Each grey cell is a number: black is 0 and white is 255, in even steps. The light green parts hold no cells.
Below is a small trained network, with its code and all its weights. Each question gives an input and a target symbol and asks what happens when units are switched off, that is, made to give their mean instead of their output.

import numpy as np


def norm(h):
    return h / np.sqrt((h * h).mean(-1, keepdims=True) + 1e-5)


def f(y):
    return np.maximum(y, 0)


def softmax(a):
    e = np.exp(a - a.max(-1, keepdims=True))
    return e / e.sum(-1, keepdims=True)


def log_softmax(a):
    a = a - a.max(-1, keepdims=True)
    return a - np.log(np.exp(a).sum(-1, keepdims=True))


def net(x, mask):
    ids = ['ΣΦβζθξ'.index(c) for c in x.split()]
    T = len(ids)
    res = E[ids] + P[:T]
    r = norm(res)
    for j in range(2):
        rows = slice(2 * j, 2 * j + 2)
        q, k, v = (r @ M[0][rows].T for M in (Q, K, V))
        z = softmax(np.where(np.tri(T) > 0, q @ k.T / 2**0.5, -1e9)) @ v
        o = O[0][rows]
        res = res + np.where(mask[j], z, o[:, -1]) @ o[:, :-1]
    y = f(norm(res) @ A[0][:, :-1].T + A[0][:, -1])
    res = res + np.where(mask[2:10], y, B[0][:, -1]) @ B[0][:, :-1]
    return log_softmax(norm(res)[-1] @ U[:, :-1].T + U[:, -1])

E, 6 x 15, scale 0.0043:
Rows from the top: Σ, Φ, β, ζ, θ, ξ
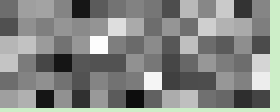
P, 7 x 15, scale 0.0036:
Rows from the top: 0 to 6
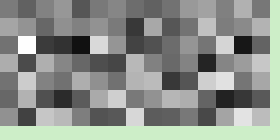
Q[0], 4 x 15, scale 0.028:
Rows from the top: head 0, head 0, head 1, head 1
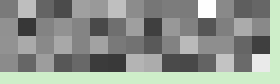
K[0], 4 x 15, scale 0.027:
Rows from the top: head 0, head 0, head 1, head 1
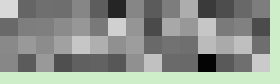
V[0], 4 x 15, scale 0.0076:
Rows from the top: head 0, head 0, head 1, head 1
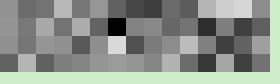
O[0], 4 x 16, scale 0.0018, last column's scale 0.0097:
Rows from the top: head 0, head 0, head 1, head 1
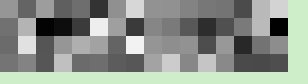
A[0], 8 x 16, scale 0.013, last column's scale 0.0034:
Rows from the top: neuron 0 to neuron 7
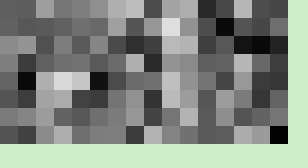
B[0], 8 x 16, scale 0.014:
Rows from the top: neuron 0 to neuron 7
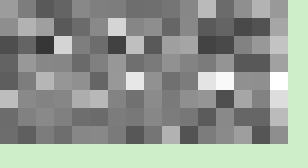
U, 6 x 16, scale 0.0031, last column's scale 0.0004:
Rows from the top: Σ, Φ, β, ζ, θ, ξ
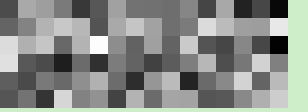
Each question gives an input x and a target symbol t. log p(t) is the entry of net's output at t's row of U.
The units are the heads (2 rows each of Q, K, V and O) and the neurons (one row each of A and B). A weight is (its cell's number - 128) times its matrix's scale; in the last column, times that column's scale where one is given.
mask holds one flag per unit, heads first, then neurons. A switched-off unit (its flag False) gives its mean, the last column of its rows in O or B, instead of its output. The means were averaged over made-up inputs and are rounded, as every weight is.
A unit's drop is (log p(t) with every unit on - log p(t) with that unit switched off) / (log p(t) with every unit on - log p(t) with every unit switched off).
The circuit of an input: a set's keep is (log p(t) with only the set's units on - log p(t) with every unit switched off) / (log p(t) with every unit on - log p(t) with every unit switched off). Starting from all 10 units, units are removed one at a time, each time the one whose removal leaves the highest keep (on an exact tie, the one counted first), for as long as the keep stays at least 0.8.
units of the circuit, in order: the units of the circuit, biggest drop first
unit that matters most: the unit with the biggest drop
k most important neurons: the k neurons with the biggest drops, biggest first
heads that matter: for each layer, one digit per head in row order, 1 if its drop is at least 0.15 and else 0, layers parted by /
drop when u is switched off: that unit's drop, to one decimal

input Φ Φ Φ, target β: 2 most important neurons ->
(neuron 4; neuron 2)
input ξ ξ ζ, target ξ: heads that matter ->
00
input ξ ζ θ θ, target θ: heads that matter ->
10
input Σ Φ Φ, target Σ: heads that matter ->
00
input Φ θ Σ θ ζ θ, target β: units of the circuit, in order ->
(neuron 4)
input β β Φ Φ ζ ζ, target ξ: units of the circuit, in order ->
(neuron 2; head 0)
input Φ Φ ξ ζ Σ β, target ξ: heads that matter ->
00
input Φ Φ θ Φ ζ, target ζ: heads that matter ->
10
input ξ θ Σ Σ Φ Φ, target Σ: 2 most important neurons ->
(neuron 1; neuron 5)
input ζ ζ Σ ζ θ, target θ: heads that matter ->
11
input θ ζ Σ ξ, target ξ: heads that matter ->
10
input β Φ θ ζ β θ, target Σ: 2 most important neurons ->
(neuron 1; neuron 5)
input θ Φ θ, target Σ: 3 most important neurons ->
(neuron 5; neuron 4; neuron 2)
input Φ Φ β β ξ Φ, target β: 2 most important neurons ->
(neuron 1; neuron 4)
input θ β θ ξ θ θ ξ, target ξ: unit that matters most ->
head 0
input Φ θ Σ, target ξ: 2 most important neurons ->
(neuron 2; neuron 4)
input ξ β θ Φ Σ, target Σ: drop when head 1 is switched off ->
-0.1
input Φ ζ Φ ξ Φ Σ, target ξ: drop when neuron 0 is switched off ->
0.0
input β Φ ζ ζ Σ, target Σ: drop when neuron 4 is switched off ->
0.7
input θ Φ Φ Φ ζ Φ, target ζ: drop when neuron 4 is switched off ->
0.2
